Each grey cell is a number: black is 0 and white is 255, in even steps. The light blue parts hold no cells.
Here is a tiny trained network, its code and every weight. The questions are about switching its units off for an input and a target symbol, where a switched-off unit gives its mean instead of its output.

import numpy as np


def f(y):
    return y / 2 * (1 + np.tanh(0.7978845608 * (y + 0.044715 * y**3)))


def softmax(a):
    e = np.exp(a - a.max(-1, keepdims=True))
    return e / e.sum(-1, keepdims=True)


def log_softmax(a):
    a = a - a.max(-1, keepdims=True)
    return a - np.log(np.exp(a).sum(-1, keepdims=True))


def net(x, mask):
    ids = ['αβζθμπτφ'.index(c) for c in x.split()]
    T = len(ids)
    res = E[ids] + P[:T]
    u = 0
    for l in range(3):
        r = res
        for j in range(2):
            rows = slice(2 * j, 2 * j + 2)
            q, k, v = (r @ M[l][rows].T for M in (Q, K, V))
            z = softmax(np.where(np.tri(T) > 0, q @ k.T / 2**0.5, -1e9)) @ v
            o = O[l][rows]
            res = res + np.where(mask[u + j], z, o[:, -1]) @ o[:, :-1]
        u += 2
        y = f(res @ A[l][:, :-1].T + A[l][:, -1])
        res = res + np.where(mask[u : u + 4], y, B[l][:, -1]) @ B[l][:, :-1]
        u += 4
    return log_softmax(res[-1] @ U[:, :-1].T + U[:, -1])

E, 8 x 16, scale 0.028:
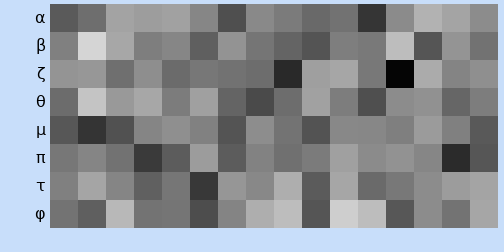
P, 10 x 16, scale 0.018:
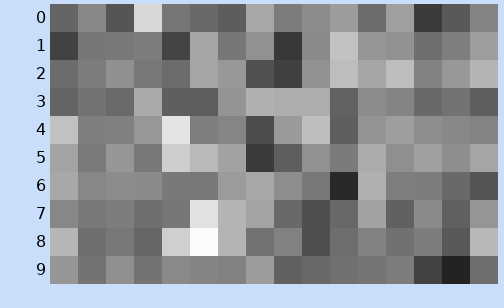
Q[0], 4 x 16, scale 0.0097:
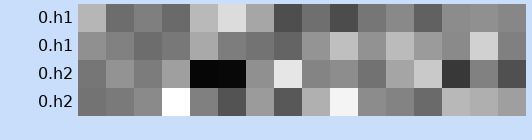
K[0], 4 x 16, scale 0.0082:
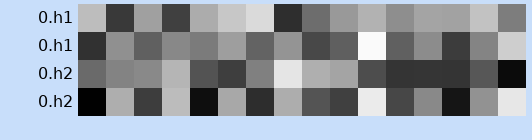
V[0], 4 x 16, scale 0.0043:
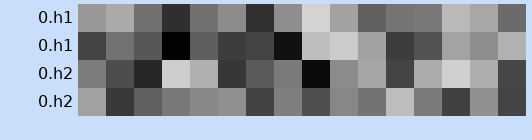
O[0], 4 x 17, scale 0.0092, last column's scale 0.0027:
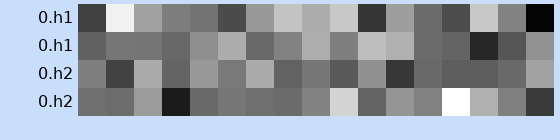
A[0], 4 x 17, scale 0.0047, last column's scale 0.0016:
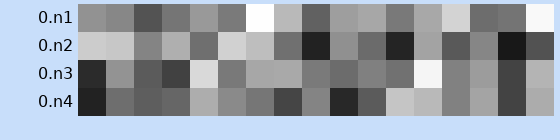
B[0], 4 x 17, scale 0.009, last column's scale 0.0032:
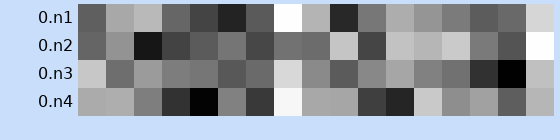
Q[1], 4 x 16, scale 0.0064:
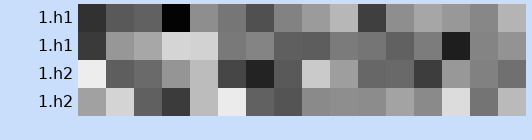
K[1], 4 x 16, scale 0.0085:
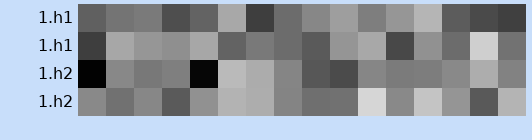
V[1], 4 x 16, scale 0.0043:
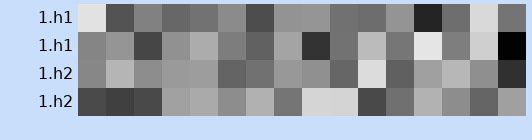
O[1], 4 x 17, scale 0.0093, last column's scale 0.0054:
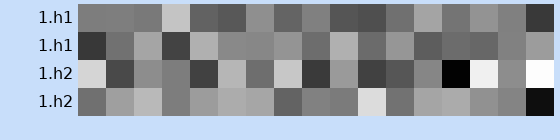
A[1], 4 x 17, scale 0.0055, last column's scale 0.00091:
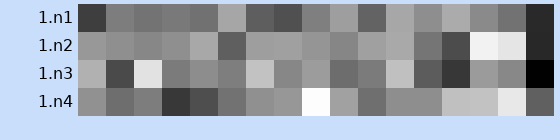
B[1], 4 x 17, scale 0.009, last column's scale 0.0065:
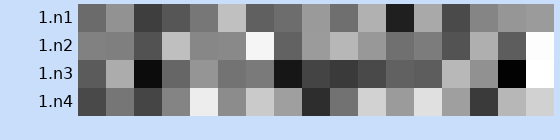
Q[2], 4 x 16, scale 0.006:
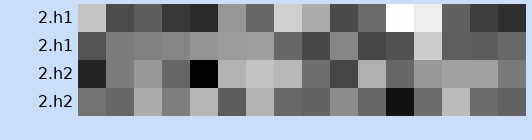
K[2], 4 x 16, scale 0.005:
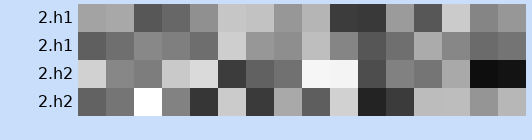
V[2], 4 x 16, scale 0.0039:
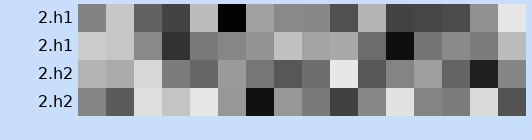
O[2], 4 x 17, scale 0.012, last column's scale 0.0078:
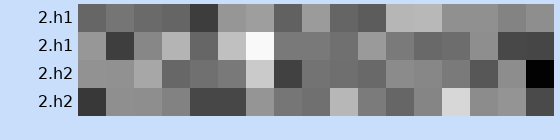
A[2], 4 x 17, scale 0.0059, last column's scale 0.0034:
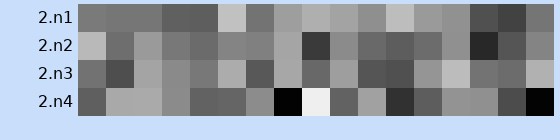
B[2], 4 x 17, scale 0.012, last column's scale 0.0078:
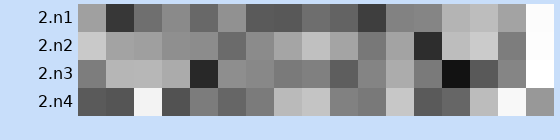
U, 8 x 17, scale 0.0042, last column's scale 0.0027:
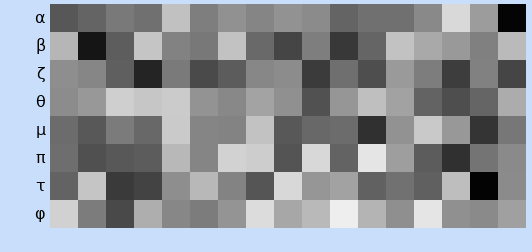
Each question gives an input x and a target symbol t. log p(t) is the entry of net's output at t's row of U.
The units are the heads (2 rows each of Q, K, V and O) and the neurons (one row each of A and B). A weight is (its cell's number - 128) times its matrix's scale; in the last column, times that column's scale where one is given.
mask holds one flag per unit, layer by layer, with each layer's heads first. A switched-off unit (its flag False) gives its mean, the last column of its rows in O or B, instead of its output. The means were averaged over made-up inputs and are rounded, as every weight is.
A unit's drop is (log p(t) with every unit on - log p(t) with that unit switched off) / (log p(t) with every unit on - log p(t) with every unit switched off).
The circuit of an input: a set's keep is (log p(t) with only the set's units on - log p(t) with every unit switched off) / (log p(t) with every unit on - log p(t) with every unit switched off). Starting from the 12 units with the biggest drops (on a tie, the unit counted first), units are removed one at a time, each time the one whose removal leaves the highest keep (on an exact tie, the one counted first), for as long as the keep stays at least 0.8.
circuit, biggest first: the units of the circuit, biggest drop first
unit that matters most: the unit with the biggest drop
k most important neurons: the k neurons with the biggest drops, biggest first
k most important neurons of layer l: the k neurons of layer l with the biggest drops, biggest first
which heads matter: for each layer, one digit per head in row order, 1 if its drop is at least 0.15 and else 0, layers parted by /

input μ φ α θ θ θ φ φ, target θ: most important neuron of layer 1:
(1.n2)
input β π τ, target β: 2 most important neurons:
(0.n2; 1.n2)
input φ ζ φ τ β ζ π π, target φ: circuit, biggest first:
(2.n2; 2.h1)
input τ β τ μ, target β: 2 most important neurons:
(2.n1; 1.n3)
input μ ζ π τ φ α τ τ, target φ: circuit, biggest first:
(0.h2; 2.h2; 1.n3)
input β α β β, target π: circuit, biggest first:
(1.h1; 0.n2)
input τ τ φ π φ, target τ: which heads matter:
01 / 00 / 00
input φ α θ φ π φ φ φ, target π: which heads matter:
11 / 00 / 01
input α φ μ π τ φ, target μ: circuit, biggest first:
(1.n3; 0.h2; 2.n3)
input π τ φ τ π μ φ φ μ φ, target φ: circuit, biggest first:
(0.h2; 2.h2)
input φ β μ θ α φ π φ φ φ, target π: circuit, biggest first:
(0.h2; 0.h1; 1.n4; 2.n2)
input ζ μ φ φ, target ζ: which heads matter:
01 / 00 / 10
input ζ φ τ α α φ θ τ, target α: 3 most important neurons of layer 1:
(1.n1; 1.n3; 1.n2)
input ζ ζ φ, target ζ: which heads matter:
11 / 00 / 10
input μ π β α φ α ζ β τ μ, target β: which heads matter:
00 / 00 / 10
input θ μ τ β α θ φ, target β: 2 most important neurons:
(1.n3; 1.n2)
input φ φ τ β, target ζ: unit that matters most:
1.n2
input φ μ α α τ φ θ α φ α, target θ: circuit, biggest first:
(2.n3; 1.n3)
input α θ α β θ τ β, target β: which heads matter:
00 / 00 / 10
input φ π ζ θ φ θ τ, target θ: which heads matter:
00 / 01 / 01
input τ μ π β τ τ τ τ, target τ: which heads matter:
11 / 00 / 00
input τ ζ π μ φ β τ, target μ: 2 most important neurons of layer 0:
(0.n4; 0.n2)
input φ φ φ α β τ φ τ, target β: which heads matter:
00 / 11 / 01
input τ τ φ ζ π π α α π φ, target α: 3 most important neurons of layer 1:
(1.n3; 1.n2; 1.n4)
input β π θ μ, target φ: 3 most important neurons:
(2.n2; 0.n4; 0.n3)
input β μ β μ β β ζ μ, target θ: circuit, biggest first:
(2.n3; 2.h1; 0.n4; 1.n3)
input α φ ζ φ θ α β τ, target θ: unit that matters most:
2.h2
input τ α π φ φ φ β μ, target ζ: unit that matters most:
1.n3
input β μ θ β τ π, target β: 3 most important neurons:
(2.n1; 1.n3; 0.n2)
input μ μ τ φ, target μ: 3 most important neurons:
(1.n3; 1.n4; 0.n3)
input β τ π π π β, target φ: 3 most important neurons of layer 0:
(0.n3; 0.n2; 0.n4)
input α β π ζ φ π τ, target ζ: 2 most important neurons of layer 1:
(1.n3; 1.n2)
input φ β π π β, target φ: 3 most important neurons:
(0.n3; 2.n2; 1.n3)
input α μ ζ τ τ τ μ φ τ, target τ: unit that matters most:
0.h2
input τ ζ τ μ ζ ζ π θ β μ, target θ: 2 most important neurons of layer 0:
(0.n2; 0.n4)
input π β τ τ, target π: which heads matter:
01 / 00 / 00
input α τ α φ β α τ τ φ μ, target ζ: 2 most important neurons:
(1.n3; 0.n4)
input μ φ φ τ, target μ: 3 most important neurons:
(1.n4; 0.n4; 1.n3)
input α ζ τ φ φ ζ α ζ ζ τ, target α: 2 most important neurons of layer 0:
(0.n2; 0.n4)
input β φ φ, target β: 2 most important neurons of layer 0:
(0.n3; 0.n2)
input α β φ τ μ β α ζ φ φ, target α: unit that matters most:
2.n4
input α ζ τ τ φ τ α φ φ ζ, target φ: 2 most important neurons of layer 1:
(1.n3; 1.n1)
